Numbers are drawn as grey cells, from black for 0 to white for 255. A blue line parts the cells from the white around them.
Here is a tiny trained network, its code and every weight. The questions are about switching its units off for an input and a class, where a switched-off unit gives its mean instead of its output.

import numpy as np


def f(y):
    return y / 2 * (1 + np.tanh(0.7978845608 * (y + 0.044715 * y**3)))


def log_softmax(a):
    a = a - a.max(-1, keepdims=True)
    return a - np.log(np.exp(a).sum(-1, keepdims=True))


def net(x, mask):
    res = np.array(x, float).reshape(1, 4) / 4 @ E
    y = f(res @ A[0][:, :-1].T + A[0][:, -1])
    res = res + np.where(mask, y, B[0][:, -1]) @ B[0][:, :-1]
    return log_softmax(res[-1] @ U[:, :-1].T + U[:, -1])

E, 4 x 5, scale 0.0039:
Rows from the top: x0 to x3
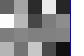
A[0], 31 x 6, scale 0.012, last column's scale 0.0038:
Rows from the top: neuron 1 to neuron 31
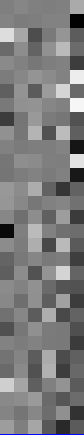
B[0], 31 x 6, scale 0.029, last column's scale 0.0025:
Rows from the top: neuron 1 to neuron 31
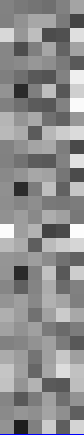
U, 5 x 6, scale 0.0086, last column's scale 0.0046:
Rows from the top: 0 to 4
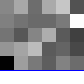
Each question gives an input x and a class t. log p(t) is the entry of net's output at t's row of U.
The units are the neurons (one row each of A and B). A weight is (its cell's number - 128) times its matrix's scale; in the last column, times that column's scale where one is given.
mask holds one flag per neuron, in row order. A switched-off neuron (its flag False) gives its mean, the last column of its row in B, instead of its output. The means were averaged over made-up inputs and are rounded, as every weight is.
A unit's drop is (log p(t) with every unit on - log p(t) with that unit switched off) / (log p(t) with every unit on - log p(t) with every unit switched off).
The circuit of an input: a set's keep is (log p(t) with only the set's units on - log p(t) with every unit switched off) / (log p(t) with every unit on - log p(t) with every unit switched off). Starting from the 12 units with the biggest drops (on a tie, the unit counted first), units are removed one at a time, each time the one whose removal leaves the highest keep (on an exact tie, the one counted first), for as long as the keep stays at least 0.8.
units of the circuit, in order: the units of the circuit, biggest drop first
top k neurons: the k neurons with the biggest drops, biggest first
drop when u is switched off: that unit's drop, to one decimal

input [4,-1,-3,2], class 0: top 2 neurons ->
(neuron 27; neuron 23)
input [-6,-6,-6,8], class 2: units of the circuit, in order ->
(neuron 31)
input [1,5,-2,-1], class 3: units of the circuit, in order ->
(neuron 3; neuron 28)
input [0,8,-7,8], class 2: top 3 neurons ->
(neuron 31; neuron 14; neuron 17)
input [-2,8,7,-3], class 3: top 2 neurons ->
(neuron 3; neuron 28)
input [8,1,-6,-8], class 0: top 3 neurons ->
(neuron 27; neuron 23; neuron 26)
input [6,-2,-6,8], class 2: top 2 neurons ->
(neuron 31; neuron 14)
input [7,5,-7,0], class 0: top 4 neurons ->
(neuron 27; neuron 23; neuron 26; neuron 17)
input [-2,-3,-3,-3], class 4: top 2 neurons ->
(neuron 3; neuron 31)
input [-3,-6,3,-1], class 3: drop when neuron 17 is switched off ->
0.7
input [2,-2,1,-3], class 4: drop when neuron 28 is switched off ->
0.1
